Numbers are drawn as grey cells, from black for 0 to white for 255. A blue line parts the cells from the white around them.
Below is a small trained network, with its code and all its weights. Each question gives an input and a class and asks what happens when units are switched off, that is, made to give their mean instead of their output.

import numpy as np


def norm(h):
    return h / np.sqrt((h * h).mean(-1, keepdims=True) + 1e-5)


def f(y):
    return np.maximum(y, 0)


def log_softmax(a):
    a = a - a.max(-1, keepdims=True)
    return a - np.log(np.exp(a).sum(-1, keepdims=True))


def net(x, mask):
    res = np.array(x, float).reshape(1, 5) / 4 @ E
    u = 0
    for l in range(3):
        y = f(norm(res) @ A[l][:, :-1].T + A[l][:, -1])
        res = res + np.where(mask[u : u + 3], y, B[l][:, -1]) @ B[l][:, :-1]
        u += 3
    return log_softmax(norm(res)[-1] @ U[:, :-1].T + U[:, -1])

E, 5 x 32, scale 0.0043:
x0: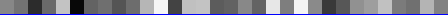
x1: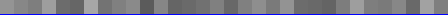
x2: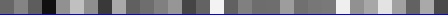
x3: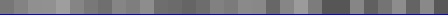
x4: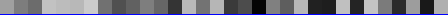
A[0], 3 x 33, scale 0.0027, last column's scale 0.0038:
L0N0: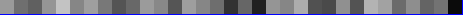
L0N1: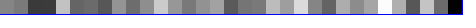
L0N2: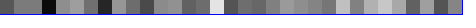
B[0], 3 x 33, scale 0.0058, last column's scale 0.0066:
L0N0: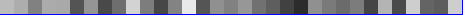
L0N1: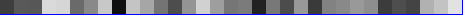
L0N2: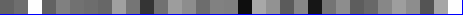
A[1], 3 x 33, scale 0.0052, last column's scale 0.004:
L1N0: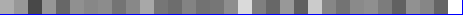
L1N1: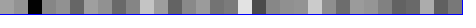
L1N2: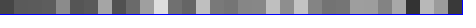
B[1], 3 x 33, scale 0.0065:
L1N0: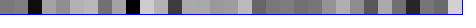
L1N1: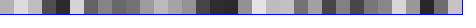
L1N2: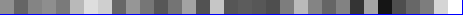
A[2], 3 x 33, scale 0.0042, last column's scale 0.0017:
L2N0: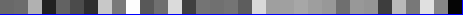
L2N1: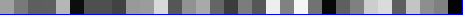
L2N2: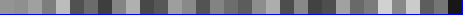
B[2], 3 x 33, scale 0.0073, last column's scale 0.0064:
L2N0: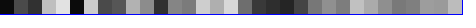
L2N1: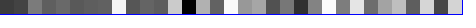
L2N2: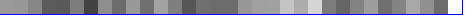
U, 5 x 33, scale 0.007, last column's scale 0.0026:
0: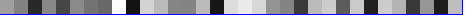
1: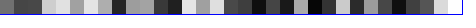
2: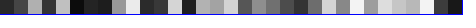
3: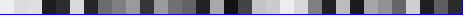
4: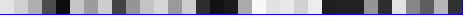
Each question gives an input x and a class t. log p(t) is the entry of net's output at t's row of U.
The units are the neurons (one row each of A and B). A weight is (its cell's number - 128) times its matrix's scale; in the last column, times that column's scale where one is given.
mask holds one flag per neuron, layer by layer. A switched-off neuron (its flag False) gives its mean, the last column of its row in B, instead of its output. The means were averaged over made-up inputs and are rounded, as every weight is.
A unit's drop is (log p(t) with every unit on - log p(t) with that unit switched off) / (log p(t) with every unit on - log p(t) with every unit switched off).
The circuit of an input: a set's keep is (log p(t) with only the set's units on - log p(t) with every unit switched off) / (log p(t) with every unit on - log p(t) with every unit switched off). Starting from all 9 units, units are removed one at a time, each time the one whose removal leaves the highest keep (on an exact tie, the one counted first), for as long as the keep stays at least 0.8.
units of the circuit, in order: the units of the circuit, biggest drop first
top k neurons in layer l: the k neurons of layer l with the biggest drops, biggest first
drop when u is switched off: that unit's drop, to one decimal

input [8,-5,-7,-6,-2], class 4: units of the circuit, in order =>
[L1N1]
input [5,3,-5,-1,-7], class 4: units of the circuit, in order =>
[L0N2; L1N1]
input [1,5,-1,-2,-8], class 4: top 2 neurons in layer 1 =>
[L1N0; L1N2]
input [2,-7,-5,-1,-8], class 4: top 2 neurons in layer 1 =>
[L1N0; L1N2]
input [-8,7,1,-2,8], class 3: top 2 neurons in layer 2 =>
[L2N0; L2N2]
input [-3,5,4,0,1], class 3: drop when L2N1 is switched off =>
0.4
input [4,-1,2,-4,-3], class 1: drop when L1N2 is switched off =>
0.5
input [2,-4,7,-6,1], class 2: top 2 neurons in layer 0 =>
[L0N2; L0N1]
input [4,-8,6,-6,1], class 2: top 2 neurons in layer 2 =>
[L2N1; L2N2]
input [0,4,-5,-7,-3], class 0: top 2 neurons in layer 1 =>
[L1N2; L1N0]
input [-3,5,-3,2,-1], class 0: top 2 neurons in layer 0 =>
[L0N2; L0N1]
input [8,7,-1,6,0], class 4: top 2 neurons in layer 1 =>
[L1N1; L1N2]
